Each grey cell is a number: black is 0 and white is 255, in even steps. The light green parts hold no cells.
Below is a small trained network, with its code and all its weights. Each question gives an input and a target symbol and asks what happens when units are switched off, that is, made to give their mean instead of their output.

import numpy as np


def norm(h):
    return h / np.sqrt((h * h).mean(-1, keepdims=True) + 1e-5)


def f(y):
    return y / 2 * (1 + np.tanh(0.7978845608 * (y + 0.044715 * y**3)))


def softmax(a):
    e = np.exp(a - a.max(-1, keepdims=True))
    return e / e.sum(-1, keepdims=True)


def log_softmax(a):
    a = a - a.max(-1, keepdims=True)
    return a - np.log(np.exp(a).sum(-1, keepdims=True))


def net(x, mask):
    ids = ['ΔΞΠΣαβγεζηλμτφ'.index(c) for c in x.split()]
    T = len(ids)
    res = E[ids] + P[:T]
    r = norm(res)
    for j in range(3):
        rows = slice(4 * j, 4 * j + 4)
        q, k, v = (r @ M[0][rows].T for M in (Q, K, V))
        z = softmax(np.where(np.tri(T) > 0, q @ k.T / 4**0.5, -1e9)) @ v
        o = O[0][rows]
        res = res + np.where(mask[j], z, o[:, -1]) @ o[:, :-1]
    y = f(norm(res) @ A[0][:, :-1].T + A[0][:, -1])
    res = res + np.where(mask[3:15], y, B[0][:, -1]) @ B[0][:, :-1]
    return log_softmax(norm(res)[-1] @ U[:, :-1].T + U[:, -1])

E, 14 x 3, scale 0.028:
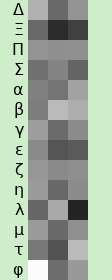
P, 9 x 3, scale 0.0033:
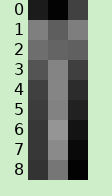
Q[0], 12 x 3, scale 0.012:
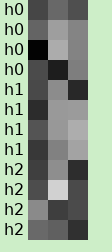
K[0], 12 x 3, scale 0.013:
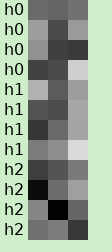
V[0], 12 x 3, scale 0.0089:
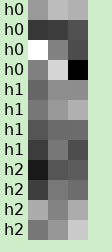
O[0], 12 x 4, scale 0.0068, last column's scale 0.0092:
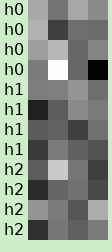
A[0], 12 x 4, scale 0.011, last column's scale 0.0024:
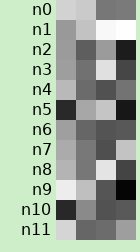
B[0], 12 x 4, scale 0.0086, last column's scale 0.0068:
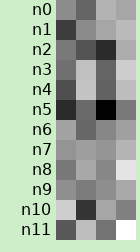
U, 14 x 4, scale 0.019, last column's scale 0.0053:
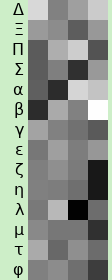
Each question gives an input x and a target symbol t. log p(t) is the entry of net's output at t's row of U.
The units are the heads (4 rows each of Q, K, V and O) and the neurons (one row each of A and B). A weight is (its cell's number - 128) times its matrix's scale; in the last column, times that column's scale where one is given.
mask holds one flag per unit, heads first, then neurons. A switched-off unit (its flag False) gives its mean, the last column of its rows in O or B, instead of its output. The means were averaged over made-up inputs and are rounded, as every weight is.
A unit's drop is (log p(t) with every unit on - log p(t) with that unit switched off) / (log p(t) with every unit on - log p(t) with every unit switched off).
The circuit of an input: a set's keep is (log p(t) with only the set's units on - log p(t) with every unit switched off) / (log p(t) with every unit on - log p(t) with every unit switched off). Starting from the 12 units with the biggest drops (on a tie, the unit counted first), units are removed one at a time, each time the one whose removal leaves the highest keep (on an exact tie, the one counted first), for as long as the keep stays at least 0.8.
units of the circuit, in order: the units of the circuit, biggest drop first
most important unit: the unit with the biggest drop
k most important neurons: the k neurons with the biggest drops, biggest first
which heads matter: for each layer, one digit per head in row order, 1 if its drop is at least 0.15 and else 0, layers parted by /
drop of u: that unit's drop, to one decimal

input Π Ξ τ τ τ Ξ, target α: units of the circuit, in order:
[h0 n3]
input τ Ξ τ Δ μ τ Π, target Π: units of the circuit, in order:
[h0 n1 n0]
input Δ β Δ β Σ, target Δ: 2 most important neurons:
[n10 n11]
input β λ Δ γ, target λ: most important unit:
h1
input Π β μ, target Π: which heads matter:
100
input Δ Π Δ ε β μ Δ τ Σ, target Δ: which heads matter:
001
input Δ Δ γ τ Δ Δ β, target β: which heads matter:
001
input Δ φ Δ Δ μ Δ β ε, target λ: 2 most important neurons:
[n4 n11]
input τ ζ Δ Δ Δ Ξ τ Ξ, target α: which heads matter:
101
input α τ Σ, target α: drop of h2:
0.2
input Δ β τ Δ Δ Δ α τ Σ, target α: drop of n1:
-0.1
